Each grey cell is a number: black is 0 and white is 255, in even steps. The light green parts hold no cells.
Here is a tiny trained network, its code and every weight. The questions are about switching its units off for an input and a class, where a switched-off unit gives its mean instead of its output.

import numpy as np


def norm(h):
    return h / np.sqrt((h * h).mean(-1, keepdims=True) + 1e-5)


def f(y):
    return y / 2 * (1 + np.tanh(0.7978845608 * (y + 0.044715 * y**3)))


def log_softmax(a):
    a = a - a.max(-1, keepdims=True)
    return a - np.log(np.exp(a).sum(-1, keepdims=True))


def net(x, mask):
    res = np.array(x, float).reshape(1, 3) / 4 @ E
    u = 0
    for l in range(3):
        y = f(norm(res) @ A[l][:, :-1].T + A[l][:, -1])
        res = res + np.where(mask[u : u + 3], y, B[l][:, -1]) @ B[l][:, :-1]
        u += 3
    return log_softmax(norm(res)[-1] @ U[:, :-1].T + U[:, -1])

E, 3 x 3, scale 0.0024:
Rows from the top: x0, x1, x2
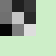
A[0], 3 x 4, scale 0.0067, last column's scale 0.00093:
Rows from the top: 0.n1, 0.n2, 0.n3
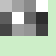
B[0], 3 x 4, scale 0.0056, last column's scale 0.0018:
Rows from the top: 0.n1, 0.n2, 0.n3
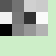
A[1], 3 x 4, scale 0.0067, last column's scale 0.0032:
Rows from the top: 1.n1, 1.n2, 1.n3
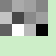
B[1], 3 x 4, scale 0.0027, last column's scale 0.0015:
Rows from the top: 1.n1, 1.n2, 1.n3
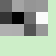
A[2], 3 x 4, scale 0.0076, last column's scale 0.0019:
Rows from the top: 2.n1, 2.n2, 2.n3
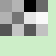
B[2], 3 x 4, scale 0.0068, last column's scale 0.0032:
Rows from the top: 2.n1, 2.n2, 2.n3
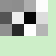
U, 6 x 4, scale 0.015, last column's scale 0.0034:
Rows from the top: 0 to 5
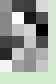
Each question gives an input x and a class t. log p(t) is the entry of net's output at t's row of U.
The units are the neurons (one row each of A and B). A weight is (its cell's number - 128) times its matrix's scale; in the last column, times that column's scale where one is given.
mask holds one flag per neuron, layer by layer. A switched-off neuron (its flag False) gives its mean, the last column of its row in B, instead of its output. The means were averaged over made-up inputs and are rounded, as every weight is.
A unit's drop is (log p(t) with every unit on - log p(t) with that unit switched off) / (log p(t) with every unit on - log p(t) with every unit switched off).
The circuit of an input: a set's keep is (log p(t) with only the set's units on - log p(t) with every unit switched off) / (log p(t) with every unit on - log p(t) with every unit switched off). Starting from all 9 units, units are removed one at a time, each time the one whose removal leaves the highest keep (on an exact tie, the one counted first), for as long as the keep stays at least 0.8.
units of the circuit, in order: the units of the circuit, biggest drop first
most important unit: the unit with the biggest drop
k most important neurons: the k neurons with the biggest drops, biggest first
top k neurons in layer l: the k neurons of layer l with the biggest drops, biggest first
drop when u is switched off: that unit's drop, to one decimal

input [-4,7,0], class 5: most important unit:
0.n2
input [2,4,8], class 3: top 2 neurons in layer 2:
(2.n2 2.n3)
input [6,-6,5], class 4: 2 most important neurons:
(0.n2 2.n3)
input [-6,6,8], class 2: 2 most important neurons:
(2.n3 0.n2)
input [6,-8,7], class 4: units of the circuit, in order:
(2.n3 2.n2)
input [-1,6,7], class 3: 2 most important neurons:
(2.n3 0.n3)
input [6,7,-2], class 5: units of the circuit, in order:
(2.n1 2.n2)
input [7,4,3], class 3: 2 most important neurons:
(2.n2 0.n2)
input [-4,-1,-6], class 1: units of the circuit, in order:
(0.n1 2.n2)
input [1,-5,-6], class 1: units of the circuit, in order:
(2.n2 0.n2)
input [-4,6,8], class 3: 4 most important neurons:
(2.n3 0.n3 2.n2 0.n2)
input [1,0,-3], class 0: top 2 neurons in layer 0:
(0.n3 0.n2)
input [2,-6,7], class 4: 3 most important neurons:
(2.n2 2.n3 1.n2)
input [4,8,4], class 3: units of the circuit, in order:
(2.n3)
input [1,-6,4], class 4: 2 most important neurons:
(0.n2 2.n2)
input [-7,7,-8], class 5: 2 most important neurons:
(2.n2 2.n1)
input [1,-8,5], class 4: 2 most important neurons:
(2.n2 0.n2)
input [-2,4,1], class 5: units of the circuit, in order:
(0.n2 2.n2)
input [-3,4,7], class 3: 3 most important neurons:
(2.n3 0.n3 2.n2)
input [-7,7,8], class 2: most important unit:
2.n3
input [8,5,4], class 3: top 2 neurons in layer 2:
(2.n2 2.n3)
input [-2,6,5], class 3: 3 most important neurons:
(2.n3 0.n3 2.n2)
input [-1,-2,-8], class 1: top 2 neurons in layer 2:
(2.n3 2.n2)
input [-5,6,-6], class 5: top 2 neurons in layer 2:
(2.n2 2.n1)
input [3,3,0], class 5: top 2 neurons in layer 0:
(0.n3 0.n1)
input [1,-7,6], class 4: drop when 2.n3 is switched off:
0.1
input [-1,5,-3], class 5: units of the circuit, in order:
(2.n2)
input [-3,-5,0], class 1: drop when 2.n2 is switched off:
0.5
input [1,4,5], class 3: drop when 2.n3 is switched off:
0.2
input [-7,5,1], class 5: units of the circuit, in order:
(0.n2 2.n2)
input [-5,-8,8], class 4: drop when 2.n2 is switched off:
0.4
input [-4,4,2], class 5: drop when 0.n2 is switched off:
0.6
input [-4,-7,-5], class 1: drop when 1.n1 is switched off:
0.0
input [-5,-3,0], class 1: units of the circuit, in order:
(2.n2)
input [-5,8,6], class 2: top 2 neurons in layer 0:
(0.n2 0.n3)
